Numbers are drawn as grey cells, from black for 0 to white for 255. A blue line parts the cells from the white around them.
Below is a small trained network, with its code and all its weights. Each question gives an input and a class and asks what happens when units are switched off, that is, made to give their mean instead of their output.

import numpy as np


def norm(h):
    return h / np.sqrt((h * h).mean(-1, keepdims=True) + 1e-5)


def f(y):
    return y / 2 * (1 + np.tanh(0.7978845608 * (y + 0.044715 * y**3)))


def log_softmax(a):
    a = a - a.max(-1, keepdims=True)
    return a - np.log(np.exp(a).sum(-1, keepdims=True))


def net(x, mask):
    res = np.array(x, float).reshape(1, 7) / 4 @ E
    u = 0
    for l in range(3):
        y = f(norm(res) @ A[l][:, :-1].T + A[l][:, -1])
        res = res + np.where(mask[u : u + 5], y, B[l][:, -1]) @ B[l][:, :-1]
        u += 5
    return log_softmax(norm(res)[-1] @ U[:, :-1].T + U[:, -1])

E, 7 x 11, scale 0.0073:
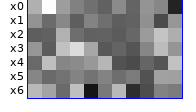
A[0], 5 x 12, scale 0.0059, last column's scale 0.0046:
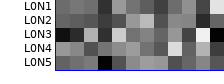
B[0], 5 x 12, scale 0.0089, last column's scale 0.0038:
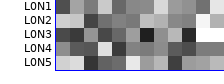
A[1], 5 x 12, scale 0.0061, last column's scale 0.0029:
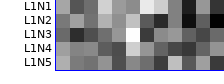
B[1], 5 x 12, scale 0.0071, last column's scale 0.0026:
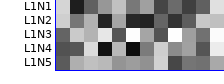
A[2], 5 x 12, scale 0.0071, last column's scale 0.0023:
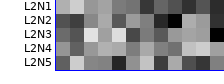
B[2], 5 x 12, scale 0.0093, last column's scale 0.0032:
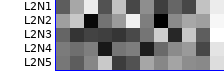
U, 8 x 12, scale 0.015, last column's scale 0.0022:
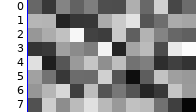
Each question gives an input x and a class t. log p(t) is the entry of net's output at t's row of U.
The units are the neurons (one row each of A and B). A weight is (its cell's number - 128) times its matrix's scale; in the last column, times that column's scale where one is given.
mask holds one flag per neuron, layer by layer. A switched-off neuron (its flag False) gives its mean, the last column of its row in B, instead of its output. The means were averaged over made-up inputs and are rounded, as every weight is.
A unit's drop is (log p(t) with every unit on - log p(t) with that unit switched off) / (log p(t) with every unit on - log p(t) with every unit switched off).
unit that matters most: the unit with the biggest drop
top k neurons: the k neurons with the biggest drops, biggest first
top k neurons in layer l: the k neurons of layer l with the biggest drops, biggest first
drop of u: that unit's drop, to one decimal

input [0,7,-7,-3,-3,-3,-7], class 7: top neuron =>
L1N3
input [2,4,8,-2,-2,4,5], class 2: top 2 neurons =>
L2N5, L0N3
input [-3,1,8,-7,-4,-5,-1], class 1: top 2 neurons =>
L0N5, L0N2
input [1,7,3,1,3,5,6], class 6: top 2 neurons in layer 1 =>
L1N5, L1N2
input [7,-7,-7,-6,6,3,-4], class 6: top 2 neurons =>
L2N1, L1N2
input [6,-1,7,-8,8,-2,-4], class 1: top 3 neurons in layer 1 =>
L1N3, L1N5, L1N1
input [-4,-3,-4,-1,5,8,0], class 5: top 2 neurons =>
L2N2, L0N3
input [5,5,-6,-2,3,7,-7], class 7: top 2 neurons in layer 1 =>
L1N3, L1N1
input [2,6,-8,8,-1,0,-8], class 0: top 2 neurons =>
L2N3, L0N5
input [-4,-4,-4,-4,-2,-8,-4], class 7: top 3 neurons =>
L1N3, L2N3, L1N2
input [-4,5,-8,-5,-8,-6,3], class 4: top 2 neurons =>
L1N1, L2N3
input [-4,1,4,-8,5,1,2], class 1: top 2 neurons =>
L0N5, L2N1
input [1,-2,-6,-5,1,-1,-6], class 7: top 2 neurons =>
L2N3, L1N3
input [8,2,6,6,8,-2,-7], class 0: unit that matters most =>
L2N3
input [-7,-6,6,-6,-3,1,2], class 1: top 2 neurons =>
L0N5, L0N2
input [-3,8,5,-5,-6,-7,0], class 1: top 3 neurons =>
L0N5, L0N2, L2N1
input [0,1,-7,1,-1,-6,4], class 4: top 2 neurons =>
L1N1, L0N3
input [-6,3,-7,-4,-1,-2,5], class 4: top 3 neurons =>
L1N1, L2N3, L0N3
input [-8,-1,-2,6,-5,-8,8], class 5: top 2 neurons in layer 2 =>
L2N2, L2N4
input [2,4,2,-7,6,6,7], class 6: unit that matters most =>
L2N1
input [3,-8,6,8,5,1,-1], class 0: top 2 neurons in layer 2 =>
L2N3, L2N4
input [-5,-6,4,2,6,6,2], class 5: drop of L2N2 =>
0.3
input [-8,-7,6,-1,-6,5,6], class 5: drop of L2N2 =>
0.1
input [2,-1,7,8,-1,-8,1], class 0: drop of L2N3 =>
0.1
